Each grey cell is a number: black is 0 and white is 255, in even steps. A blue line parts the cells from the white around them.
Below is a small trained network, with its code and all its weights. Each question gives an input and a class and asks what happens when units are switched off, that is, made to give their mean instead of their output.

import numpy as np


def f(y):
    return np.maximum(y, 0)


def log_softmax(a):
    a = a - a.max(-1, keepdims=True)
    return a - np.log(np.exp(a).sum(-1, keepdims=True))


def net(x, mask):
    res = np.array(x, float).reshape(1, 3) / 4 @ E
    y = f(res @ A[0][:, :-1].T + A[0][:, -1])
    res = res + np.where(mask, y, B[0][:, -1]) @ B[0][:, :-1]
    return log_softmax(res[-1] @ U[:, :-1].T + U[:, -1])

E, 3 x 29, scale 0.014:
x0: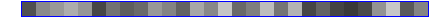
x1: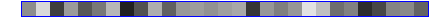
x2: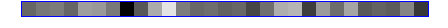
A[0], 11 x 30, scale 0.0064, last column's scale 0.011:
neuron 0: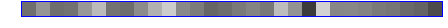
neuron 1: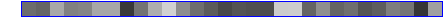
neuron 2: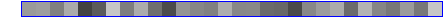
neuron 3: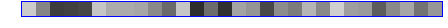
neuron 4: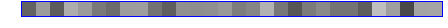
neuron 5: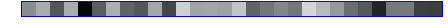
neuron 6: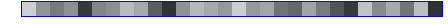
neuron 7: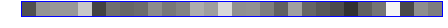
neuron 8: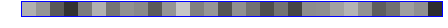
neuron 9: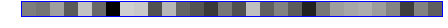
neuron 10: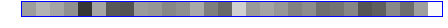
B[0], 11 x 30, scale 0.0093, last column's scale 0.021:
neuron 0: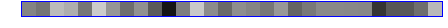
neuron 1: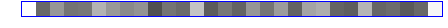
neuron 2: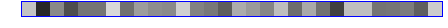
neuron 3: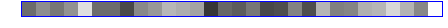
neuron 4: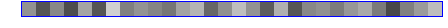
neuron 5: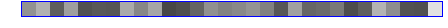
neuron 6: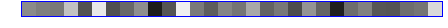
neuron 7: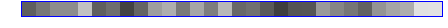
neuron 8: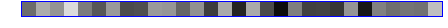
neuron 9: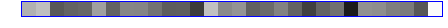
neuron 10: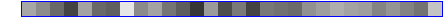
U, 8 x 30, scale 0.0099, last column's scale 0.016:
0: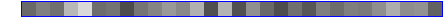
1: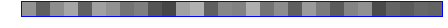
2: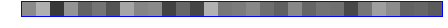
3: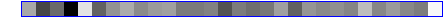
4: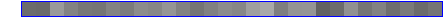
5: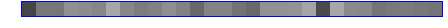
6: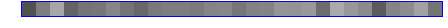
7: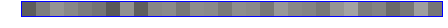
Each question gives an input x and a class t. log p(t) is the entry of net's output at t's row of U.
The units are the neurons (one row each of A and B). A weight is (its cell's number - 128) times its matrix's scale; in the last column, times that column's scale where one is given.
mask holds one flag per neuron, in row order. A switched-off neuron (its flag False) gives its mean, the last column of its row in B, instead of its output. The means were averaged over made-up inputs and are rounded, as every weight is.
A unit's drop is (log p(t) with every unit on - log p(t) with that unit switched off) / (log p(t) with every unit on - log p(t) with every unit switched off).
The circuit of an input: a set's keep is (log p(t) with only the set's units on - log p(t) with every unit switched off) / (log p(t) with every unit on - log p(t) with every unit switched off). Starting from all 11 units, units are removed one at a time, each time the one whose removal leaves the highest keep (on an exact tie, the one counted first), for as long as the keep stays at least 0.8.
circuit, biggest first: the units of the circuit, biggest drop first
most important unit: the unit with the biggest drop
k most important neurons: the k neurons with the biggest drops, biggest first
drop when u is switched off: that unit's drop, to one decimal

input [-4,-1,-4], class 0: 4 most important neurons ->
[neuron 3; neuron 1; neuron 0; neuron 8]
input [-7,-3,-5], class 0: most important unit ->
neuron 3
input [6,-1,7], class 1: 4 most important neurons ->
[neuron 1; neuron 3; neuron 0; neuron 8]
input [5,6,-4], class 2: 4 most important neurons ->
[neuron 5; neuron 3; neuron 10; neuron 8]
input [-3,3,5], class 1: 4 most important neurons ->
[neuron 0; neuron 1; neuron 7; neuron 9]
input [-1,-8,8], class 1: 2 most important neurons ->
[neuron 1; neuron 0]
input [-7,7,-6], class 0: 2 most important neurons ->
[neuron 3; neuron 9]
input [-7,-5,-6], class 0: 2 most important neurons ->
[neuron 3; neuron 8]
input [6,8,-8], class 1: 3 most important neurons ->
[neuron 6; neuron 4; neuron 2]
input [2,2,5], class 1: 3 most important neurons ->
[neuron 3; neuron 0; neuron 1]
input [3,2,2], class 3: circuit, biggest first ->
[neuron 8; neuron 6]
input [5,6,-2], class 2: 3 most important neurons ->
[neuron 5; neuron 3; neuron 10]
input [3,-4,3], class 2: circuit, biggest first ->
[neuron 3; neuron 9]
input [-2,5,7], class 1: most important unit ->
neuron 1
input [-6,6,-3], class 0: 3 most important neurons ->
[neuron 3; neuron 9; neuron 8]
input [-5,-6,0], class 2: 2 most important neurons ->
[neuron 9; neuron 7]
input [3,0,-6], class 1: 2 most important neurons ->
[neuron 6; neuron 3]
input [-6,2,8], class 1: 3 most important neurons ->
[neuron 1; neuron 0; neuron 7]
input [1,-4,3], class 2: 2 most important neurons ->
[neuron 2; neuron 9]
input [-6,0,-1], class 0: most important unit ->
neuron 8
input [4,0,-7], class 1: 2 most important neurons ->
[neuron 6; neuron 3]
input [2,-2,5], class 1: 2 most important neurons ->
[neuron 3; neuron 0]
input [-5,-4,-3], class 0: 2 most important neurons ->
[neuron 3; neuron 8]
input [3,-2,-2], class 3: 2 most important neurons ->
[neuron 8; neuron 3]
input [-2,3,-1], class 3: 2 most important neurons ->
[neuron 9; neuron 6]
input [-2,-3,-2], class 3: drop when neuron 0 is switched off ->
0.1
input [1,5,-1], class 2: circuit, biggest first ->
[neuron 5]
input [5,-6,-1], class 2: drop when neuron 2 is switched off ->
0.2
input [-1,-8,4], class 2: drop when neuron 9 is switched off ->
0.8
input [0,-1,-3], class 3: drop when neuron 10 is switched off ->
-0.1
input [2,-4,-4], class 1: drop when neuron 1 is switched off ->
-0.1
